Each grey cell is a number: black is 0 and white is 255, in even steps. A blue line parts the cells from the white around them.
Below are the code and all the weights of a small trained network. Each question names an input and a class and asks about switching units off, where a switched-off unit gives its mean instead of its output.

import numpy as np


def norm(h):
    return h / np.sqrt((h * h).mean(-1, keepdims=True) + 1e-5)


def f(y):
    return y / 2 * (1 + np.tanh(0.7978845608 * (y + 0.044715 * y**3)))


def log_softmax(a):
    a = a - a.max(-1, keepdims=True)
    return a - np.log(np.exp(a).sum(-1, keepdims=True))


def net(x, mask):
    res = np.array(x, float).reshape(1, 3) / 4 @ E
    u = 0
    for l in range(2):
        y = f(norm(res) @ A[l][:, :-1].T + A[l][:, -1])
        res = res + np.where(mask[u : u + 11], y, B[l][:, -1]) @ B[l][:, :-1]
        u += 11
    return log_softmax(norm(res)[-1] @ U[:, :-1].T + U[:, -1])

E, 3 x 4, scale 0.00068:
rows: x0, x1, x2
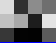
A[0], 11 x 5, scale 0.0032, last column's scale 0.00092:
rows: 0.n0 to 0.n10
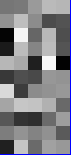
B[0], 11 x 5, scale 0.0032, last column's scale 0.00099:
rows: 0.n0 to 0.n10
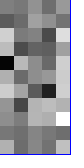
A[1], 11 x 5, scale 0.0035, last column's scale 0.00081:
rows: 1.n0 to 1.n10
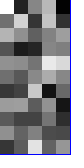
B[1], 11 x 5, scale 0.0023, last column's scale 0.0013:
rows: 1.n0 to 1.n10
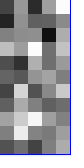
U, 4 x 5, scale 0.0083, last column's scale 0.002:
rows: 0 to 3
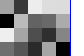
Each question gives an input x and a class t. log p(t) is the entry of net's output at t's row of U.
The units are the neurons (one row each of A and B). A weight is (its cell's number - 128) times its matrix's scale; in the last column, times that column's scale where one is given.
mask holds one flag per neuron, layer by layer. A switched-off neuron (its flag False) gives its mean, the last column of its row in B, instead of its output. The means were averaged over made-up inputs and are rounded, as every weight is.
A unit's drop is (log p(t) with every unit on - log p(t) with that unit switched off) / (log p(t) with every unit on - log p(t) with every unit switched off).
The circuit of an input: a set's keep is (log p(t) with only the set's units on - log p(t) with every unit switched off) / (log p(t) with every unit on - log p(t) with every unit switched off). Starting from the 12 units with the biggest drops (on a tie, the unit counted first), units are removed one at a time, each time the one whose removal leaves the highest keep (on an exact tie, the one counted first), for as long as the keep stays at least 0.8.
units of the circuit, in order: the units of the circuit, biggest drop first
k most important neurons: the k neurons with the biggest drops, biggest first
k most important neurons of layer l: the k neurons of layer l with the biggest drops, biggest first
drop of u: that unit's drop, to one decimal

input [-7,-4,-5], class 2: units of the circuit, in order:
[0.n2 0.n3]
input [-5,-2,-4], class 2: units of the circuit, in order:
[0.n2]
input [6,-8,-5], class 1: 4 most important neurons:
[1.n6 0.n2 0.n8 1.n10]
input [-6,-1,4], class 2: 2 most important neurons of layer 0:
[0.n2 0.n7]
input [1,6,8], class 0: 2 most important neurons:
[1.n3 0.n8]
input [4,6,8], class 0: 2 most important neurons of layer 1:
[1.n3 1.n8]
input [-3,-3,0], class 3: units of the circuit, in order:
[1.n3 0.n4]
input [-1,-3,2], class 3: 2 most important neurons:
[0.n8 1.n0]
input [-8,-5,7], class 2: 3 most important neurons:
[0.n7 1.n3 0.n2]
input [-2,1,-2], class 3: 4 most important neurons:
[0.n7 0.n6 1.n0 1.n3]
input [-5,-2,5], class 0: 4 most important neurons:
[0.n6 1.n3 0.n8 1.n8]
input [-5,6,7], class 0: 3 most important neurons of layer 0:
[0.n6 0.n8 0.n5]
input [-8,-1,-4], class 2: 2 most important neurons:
[0.n2 0.n8]
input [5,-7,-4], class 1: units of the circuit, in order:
[1.n6 0.n2 1.n10]
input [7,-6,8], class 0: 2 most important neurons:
[1.n3 0.n2]
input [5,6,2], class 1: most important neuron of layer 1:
[1.n1]
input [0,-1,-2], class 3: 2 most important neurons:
[1.n0 0.n8]
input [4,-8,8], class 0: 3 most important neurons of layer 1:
[1.n3 1.n8 1.n1]
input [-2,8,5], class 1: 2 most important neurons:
[0.n4 1.n1]
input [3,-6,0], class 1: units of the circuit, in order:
[1.n6]
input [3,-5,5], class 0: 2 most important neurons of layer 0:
[0.n2 0.n4]
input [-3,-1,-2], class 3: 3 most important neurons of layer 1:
[1.n0 1.n3 1.n8]
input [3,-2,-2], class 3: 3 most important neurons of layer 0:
[0.n2 0.n7 0.n4]
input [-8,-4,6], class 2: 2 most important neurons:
[0.n7 0.n2]
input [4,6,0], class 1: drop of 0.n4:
0.4
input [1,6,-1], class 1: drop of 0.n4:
0.3
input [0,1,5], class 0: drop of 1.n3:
0.1
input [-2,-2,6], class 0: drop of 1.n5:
0.0
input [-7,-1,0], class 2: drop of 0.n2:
0.1
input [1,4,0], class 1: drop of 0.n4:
0.2
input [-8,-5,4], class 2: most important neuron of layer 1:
[1.n1]
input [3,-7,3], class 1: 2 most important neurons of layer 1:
[1.n6 1.n10]
